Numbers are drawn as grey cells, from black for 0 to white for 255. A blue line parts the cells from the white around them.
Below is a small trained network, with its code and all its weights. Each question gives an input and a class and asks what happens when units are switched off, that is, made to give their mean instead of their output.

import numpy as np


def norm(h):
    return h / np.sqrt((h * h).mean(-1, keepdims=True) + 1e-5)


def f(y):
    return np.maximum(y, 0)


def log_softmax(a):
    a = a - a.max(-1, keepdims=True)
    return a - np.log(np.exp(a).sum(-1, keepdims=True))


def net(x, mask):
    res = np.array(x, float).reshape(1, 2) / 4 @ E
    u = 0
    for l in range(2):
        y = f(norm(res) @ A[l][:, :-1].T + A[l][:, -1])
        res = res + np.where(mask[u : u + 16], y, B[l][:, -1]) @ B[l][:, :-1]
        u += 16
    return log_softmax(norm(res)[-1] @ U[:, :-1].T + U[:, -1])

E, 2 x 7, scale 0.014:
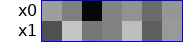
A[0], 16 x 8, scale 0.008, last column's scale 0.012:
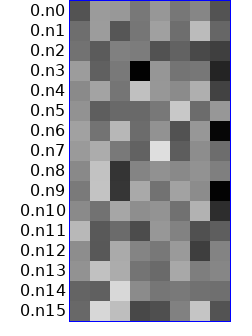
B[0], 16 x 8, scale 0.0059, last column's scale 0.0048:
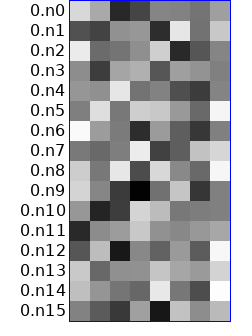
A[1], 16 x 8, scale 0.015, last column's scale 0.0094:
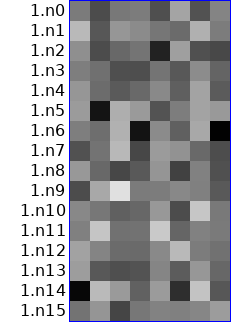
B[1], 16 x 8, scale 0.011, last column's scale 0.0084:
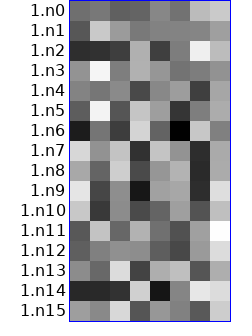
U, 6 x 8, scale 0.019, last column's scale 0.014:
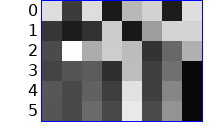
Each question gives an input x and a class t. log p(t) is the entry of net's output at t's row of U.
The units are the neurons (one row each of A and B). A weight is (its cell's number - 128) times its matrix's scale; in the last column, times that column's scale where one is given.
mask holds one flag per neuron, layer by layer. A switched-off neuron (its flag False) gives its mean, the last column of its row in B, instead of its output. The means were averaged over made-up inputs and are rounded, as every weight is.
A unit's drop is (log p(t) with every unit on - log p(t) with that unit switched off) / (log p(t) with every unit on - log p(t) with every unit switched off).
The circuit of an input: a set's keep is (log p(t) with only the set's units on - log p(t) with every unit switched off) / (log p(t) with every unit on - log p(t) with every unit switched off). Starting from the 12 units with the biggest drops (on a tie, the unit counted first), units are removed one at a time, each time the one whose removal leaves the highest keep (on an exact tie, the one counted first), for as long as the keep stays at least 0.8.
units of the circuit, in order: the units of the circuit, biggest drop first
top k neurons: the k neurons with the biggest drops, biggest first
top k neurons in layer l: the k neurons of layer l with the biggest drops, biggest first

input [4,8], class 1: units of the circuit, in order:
1.n14
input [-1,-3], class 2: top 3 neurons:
0.n5, 0.n1, 1.n14
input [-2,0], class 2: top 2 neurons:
0.n14, 1.n14
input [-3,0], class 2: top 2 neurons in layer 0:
0.n14, 0.n12
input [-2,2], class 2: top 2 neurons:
1.n14, 1.n2
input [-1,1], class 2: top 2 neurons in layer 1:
1.n9, 1.n14
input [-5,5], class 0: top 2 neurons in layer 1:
1.n9, 1.n7
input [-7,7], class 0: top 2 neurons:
1.n9, 1.n7
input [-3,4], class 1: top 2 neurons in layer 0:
0.n8, 0.n5
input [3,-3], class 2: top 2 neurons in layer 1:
1.n9, 1.n14
